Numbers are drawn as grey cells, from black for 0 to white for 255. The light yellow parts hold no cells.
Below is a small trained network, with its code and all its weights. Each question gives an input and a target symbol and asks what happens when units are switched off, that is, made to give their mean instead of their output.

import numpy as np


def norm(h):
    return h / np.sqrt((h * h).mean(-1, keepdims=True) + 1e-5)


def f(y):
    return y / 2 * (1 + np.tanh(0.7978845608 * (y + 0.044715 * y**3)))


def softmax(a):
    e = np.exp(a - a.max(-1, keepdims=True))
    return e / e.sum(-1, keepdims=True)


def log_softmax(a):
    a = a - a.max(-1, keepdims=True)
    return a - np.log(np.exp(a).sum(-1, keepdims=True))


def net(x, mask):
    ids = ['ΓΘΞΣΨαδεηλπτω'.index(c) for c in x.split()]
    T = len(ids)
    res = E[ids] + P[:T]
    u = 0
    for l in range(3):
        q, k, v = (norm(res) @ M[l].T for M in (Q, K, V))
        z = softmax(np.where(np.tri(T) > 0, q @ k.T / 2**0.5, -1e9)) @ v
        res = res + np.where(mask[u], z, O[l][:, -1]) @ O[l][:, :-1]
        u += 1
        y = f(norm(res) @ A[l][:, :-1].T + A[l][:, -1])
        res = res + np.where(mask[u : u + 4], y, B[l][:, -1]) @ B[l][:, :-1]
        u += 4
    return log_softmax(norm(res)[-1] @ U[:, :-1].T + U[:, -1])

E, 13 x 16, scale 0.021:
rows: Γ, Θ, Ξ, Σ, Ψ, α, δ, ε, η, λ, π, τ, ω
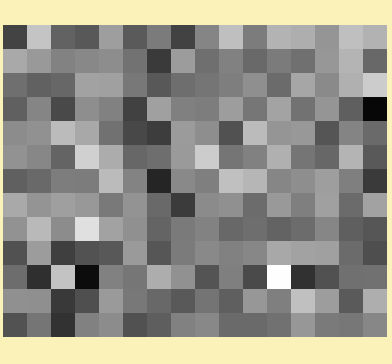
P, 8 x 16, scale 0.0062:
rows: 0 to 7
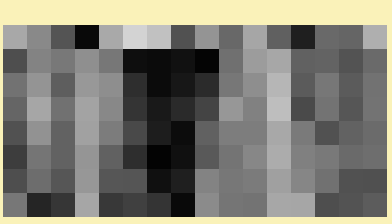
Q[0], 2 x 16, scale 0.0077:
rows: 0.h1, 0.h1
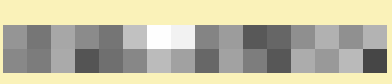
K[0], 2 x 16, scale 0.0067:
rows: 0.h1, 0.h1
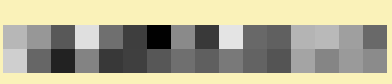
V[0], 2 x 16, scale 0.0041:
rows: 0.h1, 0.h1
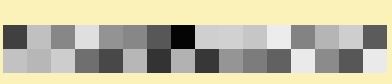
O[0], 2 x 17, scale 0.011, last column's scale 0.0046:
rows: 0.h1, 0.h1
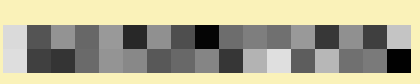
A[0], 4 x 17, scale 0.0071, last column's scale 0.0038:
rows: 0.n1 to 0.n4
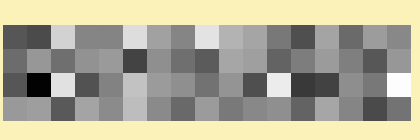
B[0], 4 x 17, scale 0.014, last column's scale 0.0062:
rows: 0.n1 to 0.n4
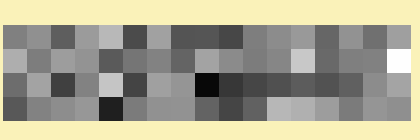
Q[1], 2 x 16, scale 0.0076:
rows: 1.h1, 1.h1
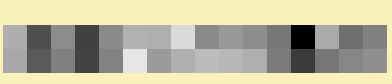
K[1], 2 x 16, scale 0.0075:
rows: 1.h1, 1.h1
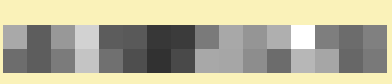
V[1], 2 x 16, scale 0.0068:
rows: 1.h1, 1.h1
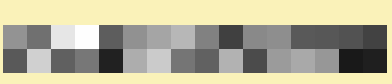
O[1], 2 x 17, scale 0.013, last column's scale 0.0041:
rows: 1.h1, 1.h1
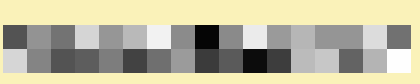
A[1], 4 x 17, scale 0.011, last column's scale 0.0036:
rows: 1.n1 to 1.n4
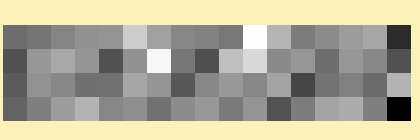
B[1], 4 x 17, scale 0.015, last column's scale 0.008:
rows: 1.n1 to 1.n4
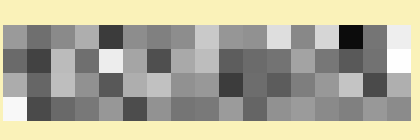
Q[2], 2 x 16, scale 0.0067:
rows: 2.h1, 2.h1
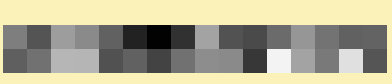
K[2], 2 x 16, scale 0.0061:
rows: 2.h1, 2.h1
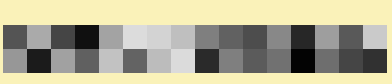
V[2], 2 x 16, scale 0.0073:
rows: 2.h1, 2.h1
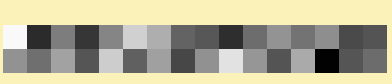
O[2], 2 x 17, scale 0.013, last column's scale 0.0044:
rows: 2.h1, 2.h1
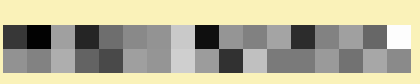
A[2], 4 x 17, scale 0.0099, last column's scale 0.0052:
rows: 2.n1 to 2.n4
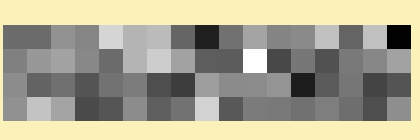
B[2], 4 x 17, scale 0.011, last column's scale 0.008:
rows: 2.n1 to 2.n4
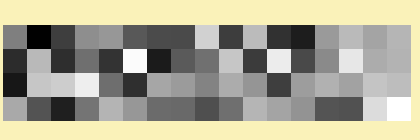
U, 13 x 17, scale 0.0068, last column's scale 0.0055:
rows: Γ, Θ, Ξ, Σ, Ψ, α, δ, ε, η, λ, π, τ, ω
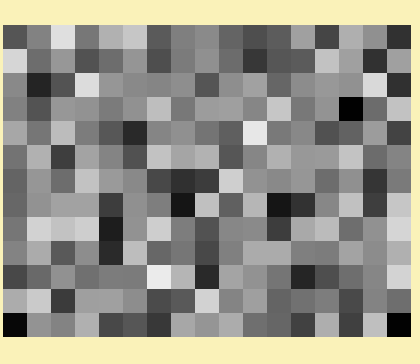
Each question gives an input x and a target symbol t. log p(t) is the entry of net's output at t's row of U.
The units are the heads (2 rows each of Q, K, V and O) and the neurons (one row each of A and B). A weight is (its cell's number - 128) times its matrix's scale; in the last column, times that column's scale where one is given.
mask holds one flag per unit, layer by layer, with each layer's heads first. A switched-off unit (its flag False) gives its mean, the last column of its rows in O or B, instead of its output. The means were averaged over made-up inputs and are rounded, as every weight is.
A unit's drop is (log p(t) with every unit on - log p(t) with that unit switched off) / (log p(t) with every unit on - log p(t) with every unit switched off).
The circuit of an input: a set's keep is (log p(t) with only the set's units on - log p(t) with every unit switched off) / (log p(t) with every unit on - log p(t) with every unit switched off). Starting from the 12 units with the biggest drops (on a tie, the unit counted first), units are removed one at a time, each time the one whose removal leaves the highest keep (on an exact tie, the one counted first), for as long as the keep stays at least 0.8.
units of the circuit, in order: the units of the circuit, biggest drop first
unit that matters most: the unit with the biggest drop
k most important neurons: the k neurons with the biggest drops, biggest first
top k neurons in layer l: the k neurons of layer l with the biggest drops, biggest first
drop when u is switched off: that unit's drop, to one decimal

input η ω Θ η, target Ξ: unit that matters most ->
1.h1
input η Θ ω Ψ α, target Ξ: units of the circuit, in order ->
(1.h1, 2.n1)
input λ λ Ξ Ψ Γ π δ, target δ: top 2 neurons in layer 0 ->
(0.n3, 0.n1)
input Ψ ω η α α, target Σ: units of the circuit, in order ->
(1.h1, 1.n1)
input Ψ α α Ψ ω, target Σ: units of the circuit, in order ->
(1.h1, 1.n1)
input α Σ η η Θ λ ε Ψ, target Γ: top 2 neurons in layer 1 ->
(1.n2, 1.n1)
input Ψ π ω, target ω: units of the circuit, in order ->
(0.h1, 2.n4)
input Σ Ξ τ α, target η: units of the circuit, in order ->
(1.h1, 0.h1)
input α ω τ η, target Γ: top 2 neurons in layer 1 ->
(1.n2, 1.n1)
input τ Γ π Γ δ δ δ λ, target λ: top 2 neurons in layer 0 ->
(0.n3, 0.n2)
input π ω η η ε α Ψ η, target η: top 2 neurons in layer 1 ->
(1.n2, 1.n1)
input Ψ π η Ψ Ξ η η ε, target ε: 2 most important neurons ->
(0.n1, 1.n1)
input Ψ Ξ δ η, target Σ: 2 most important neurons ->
(1.n1, 1.n2)
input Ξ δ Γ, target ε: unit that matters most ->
1.h1
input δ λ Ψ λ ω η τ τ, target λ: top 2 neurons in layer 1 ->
(1.n1, 1.n2)
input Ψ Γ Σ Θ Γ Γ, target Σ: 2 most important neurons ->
(1.n1, 1.n2)
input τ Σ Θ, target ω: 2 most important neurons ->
(2.n3, 0.n4)
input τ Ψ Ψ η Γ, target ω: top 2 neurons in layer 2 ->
(2.n3, 2.n4)
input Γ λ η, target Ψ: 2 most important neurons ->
(2.n4, 2.n3)
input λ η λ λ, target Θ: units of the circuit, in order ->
(1.h1)
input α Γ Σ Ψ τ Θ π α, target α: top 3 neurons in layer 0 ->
(0.n3, 0.n1, 0.n2)
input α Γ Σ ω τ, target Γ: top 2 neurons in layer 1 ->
(1.n2, 1.n1)
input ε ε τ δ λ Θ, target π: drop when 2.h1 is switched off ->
0.6
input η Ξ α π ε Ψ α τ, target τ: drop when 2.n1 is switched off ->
0.0
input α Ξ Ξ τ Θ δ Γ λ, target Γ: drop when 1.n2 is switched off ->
0.8
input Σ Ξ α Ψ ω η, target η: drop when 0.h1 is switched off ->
0.3
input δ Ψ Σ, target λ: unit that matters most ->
2.h1
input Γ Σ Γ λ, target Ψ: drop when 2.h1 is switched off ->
0.3
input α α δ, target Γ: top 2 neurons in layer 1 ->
(1.n2, 1.n1)
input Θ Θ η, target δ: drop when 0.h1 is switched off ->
1.0
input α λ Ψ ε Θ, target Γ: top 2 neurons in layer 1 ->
(1.n2, 1.n1)
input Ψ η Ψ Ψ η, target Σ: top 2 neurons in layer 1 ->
(1.n1, 1.n2)
